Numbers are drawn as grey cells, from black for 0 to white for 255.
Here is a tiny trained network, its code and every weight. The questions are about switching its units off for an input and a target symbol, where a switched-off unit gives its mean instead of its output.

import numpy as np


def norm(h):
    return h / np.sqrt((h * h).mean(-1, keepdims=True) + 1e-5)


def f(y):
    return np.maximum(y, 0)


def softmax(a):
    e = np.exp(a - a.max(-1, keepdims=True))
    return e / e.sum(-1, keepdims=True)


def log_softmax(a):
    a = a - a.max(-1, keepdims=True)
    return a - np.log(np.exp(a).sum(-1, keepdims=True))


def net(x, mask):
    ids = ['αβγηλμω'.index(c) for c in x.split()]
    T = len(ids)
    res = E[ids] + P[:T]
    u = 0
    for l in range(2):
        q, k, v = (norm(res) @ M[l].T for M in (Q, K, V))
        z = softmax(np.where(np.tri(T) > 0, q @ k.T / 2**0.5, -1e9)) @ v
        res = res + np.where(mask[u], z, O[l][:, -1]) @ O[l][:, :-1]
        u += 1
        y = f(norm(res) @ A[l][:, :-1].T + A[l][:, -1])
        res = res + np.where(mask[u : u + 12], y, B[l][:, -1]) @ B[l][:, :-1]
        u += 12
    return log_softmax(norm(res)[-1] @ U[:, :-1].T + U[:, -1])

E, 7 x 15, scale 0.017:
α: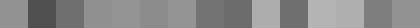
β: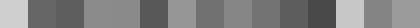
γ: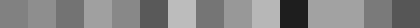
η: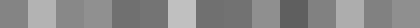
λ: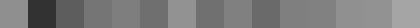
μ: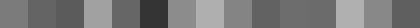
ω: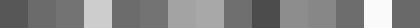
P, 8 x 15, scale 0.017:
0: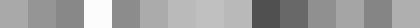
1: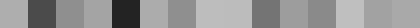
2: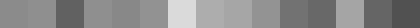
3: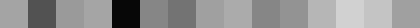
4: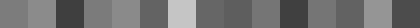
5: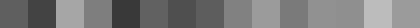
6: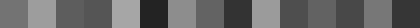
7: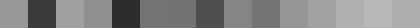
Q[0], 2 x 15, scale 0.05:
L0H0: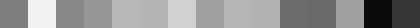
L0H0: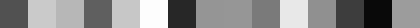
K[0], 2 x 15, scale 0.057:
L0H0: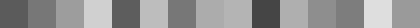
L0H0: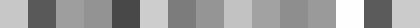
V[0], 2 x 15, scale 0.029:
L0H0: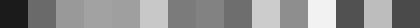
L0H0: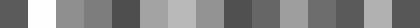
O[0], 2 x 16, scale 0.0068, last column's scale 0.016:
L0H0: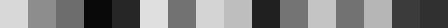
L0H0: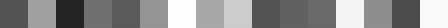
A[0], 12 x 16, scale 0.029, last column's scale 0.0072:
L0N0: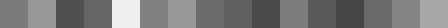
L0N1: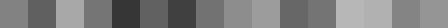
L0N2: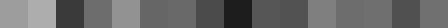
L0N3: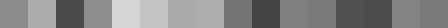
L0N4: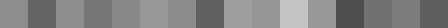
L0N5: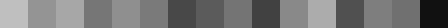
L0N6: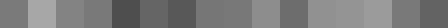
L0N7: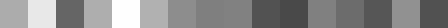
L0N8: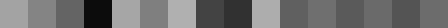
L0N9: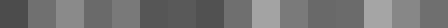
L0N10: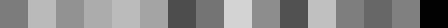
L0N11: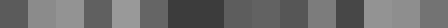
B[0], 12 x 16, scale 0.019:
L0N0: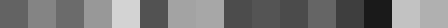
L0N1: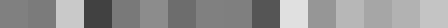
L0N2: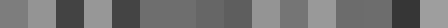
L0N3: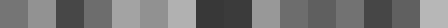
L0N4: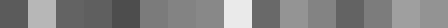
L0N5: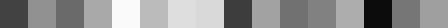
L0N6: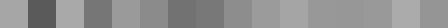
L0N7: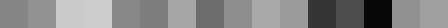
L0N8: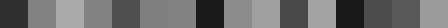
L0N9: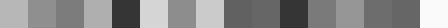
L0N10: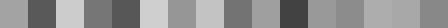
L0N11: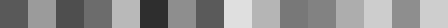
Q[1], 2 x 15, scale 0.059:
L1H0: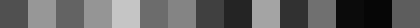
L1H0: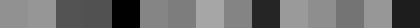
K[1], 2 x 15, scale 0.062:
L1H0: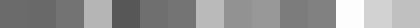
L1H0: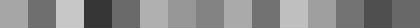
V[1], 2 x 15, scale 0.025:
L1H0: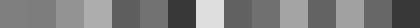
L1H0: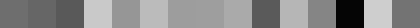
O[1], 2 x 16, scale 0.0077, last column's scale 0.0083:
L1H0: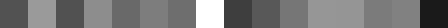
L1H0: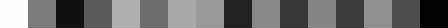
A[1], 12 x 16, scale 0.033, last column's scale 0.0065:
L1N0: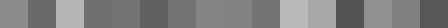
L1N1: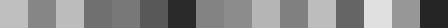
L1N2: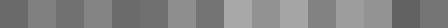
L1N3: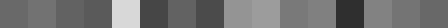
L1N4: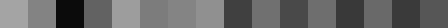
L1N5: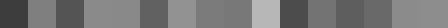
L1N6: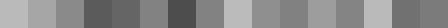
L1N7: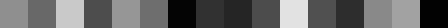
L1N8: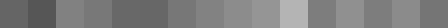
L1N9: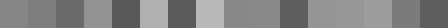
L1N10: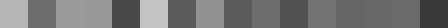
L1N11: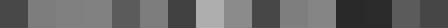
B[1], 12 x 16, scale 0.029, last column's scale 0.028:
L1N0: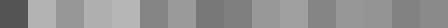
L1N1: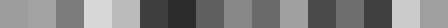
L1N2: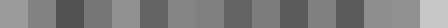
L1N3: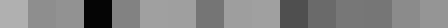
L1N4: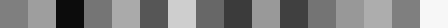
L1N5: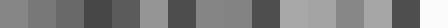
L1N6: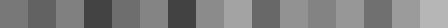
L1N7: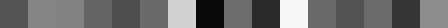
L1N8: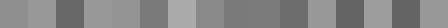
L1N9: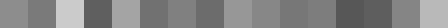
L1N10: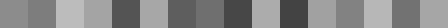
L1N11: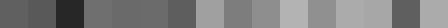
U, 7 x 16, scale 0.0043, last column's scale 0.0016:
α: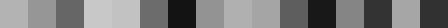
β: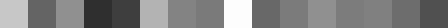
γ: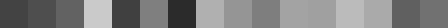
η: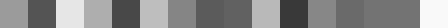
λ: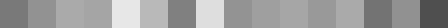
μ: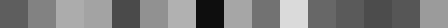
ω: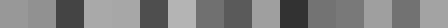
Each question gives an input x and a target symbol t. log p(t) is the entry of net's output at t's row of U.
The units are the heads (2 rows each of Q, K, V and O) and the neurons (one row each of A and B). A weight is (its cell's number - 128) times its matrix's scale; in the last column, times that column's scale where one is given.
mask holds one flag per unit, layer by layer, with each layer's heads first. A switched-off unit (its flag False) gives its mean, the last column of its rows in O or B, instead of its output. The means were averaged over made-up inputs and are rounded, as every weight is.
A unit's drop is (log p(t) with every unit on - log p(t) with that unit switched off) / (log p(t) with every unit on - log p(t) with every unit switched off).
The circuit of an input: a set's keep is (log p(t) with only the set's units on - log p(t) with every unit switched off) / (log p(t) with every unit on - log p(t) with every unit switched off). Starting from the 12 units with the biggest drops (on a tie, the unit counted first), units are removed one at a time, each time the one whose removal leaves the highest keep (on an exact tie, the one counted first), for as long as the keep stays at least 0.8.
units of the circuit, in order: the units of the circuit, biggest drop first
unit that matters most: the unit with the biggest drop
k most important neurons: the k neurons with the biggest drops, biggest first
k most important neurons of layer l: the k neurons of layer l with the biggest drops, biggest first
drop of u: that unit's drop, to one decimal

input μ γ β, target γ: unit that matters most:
L0H0
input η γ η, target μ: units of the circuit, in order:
[L0N7, L1N4]
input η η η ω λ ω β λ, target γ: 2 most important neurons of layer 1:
[L1N5, L1N4]
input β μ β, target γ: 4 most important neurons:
[L0N9, L1N5, L1N4, L0N3]
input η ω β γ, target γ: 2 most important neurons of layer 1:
[L1N5, L1N4]
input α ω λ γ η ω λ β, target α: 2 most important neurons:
[L0N11, L1N1]
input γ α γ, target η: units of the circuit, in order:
[L0H0, L0N10, L1N10]
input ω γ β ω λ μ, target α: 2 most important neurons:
[L0N11, L1N1]
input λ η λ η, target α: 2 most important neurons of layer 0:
[L0N11, L0N9]
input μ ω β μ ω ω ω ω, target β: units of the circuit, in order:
[L0H0, L1N4]
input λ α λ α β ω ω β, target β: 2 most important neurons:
[L1N4, L0N9]
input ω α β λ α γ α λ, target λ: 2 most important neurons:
[L0N5, L1N4]
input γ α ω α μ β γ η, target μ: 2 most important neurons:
[L1N7, L0N1]
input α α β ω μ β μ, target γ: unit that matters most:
L1H0
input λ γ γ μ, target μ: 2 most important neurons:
[L1N7, L0N1]
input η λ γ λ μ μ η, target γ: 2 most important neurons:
[L1N11, L1N5]
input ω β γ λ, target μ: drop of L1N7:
0.5
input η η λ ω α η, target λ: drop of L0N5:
0.8
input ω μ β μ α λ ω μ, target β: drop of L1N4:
0.2
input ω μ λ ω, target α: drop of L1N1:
0.2
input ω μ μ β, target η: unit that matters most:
L0H0
